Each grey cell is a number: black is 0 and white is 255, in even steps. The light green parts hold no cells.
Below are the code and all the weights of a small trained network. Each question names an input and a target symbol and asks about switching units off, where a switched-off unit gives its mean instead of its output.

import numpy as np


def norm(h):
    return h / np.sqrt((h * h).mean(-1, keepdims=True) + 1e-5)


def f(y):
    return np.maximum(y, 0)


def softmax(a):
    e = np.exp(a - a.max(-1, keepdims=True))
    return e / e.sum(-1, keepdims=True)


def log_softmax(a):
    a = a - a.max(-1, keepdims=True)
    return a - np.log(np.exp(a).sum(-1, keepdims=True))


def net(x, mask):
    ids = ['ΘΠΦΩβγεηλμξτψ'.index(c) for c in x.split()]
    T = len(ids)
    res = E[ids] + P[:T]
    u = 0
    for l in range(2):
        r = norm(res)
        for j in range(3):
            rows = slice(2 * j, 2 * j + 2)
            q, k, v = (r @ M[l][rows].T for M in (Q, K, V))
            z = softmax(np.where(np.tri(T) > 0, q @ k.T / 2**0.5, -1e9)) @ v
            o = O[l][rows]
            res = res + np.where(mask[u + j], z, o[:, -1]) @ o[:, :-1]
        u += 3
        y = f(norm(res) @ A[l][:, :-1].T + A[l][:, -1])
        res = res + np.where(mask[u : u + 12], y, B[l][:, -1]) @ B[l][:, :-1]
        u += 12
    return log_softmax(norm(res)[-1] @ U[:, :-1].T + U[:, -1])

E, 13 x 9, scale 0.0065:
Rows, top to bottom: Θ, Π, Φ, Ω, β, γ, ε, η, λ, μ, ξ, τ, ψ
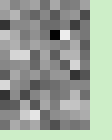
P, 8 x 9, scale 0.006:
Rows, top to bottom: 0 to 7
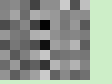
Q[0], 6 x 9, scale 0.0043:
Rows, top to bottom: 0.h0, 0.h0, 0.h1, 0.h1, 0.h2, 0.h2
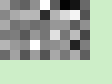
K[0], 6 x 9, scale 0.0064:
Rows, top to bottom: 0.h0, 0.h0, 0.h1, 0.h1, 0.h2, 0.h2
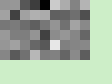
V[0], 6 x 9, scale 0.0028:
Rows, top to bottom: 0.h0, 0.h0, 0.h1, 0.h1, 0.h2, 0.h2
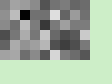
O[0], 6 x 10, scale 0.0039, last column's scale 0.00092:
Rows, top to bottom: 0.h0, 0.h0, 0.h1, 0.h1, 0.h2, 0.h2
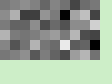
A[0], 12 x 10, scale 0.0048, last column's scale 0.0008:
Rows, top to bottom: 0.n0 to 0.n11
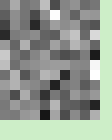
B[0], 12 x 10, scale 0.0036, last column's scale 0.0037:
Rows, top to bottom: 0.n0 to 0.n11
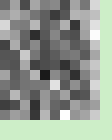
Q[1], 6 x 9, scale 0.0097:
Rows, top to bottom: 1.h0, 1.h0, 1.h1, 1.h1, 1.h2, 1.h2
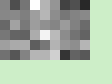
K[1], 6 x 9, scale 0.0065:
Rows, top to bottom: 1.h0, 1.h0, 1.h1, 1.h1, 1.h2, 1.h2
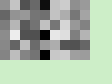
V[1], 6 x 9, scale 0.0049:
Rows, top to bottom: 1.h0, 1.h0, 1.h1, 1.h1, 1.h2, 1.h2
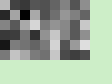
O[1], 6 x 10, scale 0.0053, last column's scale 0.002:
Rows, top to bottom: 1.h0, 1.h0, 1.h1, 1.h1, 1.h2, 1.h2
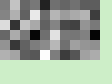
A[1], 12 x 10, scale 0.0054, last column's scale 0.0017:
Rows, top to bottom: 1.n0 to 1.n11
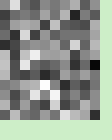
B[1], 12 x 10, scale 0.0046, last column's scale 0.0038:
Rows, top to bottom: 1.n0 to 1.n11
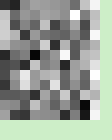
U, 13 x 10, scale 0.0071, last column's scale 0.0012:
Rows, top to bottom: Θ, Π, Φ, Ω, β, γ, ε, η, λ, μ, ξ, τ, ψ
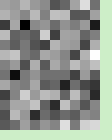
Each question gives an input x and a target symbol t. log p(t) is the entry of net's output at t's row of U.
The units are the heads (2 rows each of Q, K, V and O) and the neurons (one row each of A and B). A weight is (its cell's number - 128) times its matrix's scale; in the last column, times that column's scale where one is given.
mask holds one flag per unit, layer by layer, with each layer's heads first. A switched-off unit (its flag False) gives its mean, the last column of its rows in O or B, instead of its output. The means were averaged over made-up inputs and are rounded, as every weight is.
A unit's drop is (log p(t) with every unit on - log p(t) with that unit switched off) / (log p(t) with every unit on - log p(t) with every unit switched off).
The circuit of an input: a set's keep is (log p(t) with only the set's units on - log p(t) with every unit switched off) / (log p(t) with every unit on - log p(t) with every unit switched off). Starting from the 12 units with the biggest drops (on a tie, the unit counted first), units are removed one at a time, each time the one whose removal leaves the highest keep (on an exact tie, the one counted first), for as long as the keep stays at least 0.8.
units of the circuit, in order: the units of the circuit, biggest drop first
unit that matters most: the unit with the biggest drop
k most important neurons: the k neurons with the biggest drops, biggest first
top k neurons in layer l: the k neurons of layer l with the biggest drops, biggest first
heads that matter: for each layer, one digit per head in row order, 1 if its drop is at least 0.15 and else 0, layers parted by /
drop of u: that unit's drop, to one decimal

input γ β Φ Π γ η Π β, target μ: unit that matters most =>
1.n8
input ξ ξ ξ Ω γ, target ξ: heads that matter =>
000 / 010
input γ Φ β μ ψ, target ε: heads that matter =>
000 / 100
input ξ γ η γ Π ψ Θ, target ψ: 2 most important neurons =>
(1.n5 0.n3)
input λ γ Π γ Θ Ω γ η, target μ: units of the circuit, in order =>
(1.n8 1.n1)
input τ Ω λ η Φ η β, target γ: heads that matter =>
000 / 011
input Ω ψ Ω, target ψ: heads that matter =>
000 / 110
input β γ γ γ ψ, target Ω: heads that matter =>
000 / 100
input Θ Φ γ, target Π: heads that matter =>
000 / 111
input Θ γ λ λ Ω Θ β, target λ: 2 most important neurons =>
(1.n6 1.n10)
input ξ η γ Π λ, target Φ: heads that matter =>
000 / 111
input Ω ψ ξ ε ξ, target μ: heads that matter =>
000 / 010
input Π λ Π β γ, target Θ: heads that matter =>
000 / 011
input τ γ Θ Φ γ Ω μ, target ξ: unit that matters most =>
0.n7
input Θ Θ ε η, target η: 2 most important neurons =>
(0.n7 0.n1)
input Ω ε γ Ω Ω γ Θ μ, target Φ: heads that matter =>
000 / 110
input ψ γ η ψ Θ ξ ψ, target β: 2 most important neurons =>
(0.n11 0.n2)
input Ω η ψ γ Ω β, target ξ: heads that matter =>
000 / 101
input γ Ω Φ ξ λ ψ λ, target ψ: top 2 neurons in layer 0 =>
(0.n3 0.n0)
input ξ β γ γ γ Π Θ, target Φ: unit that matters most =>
1.n11
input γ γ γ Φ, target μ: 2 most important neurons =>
(1.n8 1.n1)
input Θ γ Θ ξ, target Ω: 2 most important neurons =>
(1.n4 1.n3)
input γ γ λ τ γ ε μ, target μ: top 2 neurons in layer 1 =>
(1.n7 1.n3)
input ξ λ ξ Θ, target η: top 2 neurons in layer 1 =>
(1.n5 1.n9)
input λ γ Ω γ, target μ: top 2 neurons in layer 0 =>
(0.n11 0.n0)
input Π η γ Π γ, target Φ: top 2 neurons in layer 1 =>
(1.n0 1.n11)
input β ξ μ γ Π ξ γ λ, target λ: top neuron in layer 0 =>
(0.n5)
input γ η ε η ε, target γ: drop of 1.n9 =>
0.0
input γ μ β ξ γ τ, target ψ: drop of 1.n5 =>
0.3
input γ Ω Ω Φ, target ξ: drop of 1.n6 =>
0.1
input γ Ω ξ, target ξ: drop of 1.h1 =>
0.3
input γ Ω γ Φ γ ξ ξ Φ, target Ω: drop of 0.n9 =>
0.1
